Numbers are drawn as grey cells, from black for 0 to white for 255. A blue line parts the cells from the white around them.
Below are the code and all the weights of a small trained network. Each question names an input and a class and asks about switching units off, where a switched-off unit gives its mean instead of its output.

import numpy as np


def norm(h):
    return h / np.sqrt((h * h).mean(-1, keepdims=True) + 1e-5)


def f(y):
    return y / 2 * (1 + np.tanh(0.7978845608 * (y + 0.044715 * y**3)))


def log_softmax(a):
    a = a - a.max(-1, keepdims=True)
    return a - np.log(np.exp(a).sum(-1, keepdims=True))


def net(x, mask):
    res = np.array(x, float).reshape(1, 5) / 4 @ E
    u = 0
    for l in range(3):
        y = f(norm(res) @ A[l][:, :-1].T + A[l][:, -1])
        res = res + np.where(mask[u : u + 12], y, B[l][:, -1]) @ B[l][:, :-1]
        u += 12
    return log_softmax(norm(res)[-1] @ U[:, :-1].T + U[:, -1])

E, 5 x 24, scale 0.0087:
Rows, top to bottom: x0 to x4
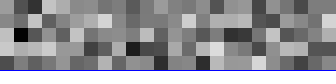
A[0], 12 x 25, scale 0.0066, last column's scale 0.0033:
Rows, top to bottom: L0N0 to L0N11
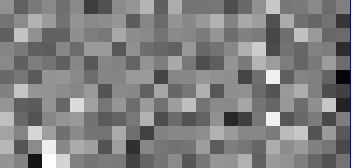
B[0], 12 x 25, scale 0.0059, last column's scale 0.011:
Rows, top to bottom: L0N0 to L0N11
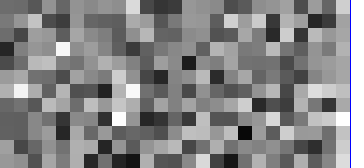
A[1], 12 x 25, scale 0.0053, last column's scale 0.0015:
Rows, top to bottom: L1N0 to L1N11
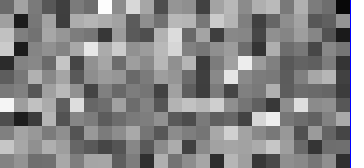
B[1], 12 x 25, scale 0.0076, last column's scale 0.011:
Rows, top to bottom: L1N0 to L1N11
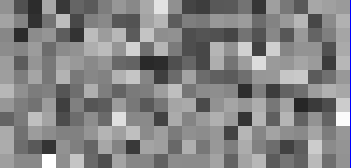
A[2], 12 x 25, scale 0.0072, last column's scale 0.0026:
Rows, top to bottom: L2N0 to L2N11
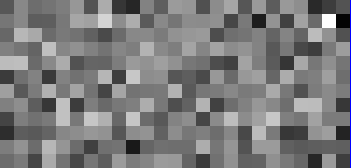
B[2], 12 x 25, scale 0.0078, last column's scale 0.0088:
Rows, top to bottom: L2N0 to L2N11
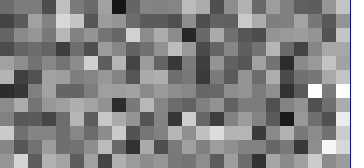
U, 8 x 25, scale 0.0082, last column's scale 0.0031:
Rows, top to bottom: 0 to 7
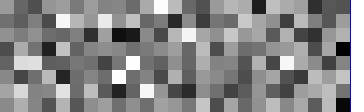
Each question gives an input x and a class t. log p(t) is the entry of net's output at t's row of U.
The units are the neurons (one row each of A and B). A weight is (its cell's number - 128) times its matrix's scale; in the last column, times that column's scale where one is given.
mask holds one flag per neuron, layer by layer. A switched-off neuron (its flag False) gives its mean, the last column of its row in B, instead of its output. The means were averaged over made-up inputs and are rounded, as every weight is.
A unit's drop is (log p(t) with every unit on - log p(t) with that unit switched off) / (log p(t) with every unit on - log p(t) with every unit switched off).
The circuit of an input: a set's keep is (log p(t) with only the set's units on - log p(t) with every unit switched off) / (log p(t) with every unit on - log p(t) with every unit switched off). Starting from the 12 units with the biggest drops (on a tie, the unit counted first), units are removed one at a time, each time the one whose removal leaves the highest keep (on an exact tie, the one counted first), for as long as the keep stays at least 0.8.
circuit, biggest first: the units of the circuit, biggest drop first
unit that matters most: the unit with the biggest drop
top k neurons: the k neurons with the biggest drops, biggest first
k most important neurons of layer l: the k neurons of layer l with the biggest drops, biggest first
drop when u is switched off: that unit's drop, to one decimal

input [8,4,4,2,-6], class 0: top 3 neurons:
[L1N3 L0N7 L1N1]
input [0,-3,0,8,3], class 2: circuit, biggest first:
[L0N9 L0N11 L2N0]
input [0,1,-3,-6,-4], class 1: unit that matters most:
L0N11
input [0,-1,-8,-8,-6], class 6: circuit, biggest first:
[L0N6 L2N7]
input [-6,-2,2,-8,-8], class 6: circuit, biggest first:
[L0N8 L1N7 L2N7]
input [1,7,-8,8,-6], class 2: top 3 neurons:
[L1N7 L0N8 L0N9]
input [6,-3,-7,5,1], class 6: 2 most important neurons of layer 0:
[L0N6 L0N11]
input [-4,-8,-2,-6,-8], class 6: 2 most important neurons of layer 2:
[L2N7 L2N4]
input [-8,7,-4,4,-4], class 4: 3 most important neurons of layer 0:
[L0N6 L0N11 L0N10]
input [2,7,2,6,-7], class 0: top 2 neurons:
[L0N10 L1N3]
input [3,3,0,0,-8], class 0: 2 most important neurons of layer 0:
[L0N10 L0N8]
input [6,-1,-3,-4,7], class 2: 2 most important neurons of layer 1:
[L1N3 L1N6]
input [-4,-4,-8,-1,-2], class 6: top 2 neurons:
[L1N8 L0N6]
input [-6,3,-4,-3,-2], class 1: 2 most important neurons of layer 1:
[L1N8 L1N6]
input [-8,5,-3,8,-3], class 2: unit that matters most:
L1N7
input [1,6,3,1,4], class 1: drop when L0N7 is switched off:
0.1
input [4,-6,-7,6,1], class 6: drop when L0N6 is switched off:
0.5
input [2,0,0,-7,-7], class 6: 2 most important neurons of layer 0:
[L0N10 L0N8]
